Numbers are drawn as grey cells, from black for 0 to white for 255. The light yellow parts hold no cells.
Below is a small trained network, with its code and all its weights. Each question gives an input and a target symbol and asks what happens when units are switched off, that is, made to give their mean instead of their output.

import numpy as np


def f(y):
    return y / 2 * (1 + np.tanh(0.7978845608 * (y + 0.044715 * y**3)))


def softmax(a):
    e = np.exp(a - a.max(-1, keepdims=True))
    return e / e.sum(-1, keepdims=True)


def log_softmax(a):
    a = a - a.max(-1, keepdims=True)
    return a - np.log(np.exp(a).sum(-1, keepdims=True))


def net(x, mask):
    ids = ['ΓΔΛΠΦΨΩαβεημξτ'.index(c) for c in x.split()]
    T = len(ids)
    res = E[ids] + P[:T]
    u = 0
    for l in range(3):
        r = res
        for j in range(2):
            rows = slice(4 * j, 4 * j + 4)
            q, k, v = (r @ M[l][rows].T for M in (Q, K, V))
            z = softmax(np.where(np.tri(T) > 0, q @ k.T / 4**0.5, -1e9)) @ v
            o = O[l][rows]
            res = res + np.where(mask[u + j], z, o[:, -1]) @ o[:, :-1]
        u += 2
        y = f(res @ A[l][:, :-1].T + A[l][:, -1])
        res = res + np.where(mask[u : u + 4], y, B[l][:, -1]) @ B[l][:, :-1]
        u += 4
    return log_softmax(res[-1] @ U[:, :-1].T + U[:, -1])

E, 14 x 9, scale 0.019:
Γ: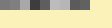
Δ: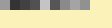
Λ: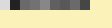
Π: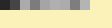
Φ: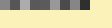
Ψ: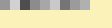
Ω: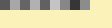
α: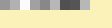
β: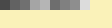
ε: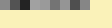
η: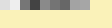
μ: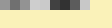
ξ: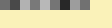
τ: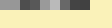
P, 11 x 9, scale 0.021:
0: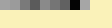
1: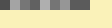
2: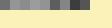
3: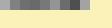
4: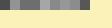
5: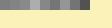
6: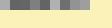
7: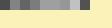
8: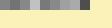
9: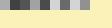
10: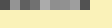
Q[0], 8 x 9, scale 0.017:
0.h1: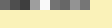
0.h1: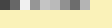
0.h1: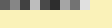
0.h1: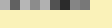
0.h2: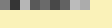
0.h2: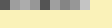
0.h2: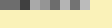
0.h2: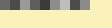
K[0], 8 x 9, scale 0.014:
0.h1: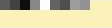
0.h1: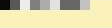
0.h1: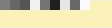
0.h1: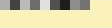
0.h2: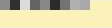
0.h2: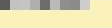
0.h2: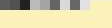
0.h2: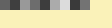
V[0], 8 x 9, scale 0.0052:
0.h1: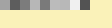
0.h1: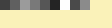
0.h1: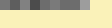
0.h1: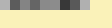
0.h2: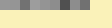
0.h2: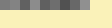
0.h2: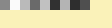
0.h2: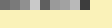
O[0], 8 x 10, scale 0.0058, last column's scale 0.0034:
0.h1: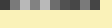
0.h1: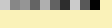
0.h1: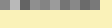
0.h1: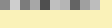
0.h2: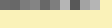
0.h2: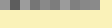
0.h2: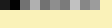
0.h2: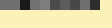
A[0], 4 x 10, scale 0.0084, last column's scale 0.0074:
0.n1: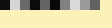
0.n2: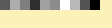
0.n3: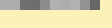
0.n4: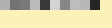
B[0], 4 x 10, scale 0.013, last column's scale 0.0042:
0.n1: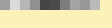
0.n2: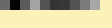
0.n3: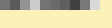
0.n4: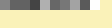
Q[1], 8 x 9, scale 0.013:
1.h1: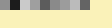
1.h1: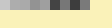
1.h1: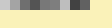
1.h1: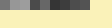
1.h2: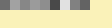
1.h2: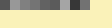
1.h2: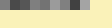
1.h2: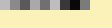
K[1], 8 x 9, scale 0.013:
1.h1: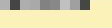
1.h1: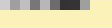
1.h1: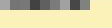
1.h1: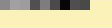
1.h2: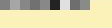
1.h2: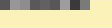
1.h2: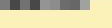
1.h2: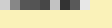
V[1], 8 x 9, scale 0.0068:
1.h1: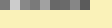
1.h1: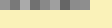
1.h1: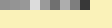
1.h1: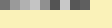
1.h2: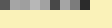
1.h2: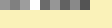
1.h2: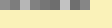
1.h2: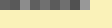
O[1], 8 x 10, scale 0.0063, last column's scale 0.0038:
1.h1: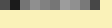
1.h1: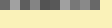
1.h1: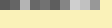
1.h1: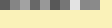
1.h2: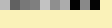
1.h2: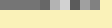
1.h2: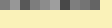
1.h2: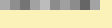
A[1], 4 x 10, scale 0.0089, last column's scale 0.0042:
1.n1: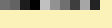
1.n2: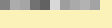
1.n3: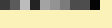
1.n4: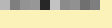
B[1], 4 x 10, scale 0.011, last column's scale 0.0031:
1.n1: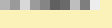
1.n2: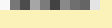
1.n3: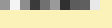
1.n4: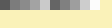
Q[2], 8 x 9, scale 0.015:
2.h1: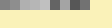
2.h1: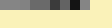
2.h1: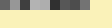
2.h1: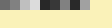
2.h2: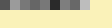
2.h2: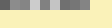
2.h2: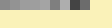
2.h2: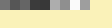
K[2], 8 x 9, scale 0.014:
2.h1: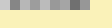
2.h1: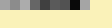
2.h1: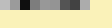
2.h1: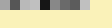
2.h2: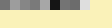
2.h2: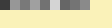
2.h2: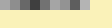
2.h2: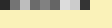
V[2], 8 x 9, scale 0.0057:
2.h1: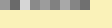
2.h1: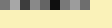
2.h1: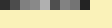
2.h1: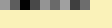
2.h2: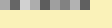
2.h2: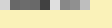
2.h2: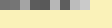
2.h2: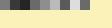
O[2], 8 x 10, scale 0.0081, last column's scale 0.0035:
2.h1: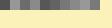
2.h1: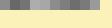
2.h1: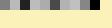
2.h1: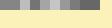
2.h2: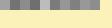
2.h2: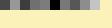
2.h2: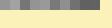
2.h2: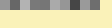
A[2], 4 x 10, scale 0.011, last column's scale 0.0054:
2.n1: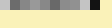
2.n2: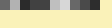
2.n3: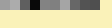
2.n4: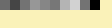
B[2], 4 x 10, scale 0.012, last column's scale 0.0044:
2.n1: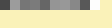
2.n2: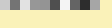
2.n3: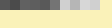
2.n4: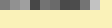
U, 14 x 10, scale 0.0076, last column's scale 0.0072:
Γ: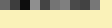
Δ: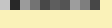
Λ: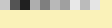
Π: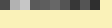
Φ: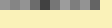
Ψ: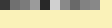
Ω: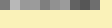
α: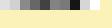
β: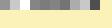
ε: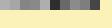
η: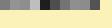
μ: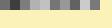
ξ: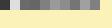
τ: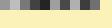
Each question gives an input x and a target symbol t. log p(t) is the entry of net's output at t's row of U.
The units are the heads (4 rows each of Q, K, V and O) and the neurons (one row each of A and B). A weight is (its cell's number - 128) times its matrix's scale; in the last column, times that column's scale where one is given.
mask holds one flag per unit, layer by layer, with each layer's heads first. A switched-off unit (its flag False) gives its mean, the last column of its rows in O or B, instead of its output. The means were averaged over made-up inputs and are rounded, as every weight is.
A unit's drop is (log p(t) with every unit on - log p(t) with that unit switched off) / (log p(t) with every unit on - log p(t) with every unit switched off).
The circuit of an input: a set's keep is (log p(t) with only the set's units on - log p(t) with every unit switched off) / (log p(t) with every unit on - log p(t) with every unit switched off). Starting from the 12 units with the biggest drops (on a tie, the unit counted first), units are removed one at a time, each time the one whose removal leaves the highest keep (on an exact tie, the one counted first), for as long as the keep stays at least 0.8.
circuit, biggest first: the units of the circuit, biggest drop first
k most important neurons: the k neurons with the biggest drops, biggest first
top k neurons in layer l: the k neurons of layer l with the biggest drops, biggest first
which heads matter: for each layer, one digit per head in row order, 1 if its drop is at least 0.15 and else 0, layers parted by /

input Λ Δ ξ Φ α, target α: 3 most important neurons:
[1.n2 0.n3 0.n4]
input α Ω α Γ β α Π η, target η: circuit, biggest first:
[0.n1 0.n2]
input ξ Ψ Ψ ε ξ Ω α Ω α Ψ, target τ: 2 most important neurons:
[0.n4 2.n4]
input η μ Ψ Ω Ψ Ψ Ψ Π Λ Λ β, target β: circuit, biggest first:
[0.n1 2.h2]
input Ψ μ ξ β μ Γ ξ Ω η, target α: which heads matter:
11 / 01 / 10
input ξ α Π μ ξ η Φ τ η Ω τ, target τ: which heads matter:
10 / 01 / 00
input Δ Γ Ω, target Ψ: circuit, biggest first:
[0.h2 1.n1 2.h2]
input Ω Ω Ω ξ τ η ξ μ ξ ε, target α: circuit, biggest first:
[0.h2]
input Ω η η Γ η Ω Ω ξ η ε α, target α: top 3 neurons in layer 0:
[0.n4 0.n3 0.n2]
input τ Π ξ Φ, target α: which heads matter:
11 / 10 / 10
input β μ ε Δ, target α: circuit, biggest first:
[0.h2 1.h1]
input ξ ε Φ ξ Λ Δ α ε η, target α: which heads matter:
10 / 01 / 10
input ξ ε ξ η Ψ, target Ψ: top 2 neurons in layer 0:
[0.n2 0.n3]
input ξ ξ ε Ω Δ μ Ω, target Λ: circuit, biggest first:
[0.n4 2.h1]
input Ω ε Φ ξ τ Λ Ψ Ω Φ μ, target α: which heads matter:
11 / 00 / 00
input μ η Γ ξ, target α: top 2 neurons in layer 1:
[1.n2 1.n1]
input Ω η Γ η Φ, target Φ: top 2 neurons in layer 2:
[2.n3 2.n2]
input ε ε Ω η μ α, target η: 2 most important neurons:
[0.n4 1.n2]
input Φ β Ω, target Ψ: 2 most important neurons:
[1.n2 1.n1]
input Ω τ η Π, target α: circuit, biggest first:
[1.h1]
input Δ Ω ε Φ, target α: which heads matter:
01 / 10 / 10
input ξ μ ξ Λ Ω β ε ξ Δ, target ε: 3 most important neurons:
[0.n3 1.n1 0.n1]
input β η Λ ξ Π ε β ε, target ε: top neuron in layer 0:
[0.n3]
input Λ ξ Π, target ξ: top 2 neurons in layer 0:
[0.n2 0.n3]
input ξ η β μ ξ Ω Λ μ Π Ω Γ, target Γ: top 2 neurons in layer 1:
[1.n4 1.n3]
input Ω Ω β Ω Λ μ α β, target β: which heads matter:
10 / 00 / 01
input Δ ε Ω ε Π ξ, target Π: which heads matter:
10 / 00 / 10
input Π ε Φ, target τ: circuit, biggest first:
[1.n3 2.h2]
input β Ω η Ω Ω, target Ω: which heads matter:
01 / 00 / 10
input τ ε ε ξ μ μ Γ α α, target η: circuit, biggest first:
[2.h1]
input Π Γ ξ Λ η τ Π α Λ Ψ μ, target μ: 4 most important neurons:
[0.n3 1.n3 0.n4 2.n1]
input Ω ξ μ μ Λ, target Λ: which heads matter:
00 / 00 / 10
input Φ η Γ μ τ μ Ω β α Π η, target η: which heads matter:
00 / 00 / 00
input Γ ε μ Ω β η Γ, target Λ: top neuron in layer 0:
[0.n4]
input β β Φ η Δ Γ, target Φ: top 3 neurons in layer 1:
[1.n3 1.n4 1.n1]
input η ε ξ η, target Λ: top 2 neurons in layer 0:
[0.n4 0.n3]
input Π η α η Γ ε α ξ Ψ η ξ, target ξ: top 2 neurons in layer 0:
[0.n3 0.n2]
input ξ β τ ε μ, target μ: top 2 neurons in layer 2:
[2.n1 2.n4]
